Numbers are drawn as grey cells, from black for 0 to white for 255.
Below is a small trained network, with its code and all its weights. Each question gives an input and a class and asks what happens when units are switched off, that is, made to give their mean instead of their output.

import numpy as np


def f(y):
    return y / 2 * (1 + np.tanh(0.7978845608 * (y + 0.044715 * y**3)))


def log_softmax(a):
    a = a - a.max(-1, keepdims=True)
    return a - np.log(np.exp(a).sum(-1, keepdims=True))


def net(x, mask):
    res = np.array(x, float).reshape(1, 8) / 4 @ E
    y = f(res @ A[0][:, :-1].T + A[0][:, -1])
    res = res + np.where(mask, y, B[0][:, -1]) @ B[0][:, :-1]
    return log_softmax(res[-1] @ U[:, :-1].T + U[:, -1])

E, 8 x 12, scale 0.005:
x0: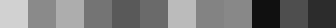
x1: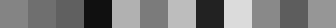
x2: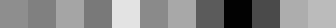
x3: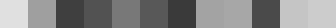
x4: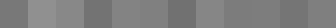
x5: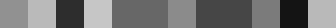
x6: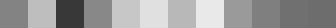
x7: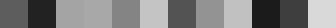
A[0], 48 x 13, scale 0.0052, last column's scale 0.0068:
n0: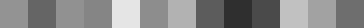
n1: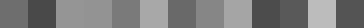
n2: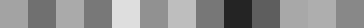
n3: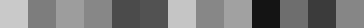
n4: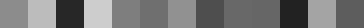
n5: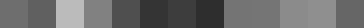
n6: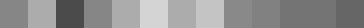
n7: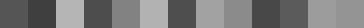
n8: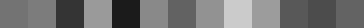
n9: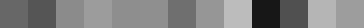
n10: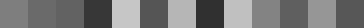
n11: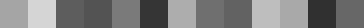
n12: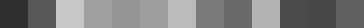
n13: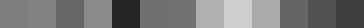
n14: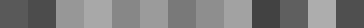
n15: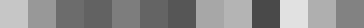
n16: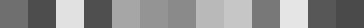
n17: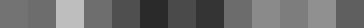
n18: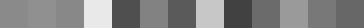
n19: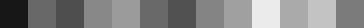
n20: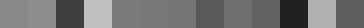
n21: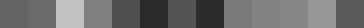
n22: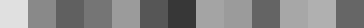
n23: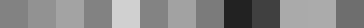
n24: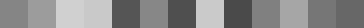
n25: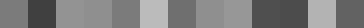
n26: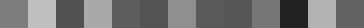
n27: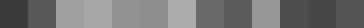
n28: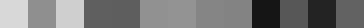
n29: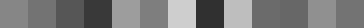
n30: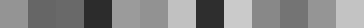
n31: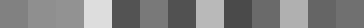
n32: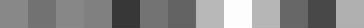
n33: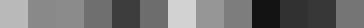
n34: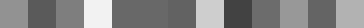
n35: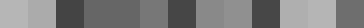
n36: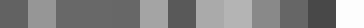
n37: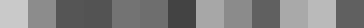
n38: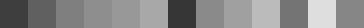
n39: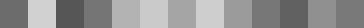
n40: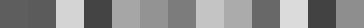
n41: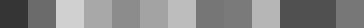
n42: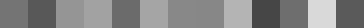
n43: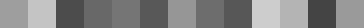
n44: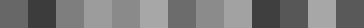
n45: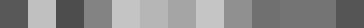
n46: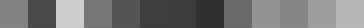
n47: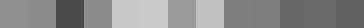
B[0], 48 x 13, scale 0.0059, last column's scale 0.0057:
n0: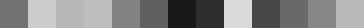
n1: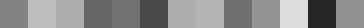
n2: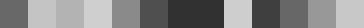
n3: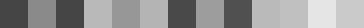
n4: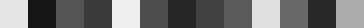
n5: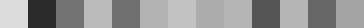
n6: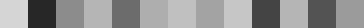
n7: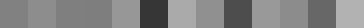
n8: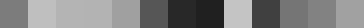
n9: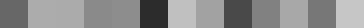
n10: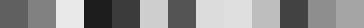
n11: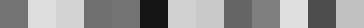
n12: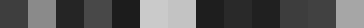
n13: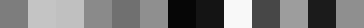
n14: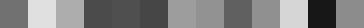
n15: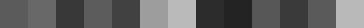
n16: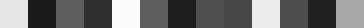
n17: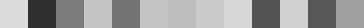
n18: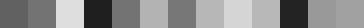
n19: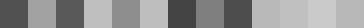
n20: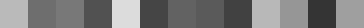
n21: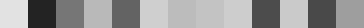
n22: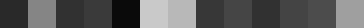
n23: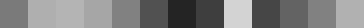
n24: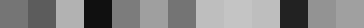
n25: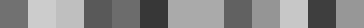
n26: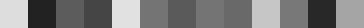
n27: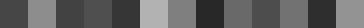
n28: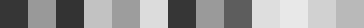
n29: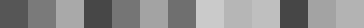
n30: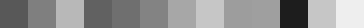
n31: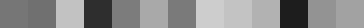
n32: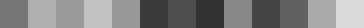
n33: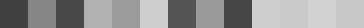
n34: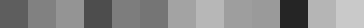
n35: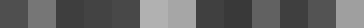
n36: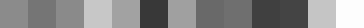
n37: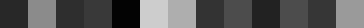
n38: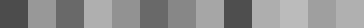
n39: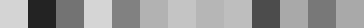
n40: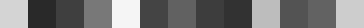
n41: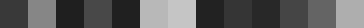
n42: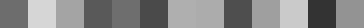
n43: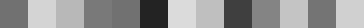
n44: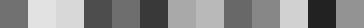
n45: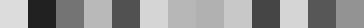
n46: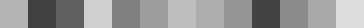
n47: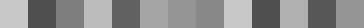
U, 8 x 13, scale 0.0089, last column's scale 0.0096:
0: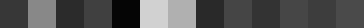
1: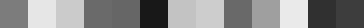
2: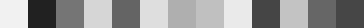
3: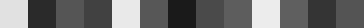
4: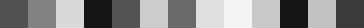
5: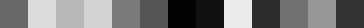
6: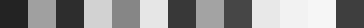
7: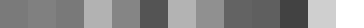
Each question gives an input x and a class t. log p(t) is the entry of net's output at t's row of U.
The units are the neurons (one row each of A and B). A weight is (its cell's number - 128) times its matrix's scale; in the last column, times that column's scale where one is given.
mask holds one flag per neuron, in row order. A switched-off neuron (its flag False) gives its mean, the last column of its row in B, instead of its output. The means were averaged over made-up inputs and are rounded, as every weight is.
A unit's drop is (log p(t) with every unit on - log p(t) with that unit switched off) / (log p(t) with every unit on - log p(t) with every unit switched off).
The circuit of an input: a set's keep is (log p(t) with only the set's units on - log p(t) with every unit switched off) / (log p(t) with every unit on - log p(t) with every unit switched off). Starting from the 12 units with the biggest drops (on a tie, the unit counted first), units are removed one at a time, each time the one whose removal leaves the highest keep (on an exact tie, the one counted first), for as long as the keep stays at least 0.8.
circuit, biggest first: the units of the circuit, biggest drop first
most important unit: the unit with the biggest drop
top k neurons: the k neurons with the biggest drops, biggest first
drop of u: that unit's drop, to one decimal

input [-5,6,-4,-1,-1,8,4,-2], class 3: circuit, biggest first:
(n4)
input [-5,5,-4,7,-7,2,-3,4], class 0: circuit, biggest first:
(n37, n22)
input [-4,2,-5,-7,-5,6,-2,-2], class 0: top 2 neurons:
(n41, n12)
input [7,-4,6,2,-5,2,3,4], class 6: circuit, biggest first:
(n28, n33)
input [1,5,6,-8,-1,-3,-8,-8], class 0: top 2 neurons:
(n12, n41)
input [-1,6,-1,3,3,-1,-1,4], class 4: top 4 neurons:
(n10, n30, n29, n43)
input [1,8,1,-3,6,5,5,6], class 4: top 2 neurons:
(n10, n29)
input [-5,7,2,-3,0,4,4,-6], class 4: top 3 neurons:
(n10, n30, n29)
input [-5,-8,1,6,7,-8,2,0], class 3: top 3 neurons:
(n40, n16, n30)
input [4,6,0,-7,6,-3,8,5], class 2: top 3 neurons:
(n39, n45, n6)
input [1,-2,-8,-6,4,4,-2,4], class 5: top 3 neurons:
(n8, n32, n13)
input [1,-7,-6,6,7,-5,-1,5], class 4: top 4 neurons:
(n24, n31, n18, n34)
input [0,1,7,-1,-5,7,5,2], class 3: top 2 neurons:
(n4, n26)
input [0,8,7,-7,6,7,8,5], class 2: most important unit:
n39
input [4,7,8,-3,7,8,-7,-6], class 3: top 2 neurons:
(n26, n4)
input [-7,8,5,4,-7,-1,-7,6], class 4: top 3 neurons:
(n10, n30, n29)
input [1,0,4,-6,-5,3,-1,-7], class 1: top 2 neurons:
(n11, n43)
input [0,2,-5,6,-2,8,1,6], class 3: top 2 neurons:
(n4, n20)
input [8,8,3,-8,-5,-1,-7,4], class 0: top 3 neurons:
(n12, n41, n27)
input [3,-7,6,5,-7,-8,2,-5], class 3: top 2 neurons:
(n40, n16)
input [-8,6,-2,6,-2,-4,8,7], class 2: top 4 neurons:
(n39, n45, n6, n47)
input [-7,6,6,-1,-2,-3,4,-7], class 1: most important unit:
n43
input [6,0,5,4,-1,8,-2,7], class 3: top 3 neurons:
(n4, n26, n20)
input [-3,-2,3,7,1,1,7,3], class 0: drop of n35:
0.2
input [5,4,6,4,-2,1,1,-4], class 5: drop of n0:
0.3
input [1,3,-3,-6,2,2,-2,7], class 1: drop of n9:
0.1
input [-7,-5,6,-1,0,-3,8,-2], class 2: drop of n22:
0.0
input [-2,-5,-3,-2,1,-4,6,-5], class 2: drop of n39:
0.3
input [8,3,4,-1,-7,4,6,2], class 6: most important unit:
n33
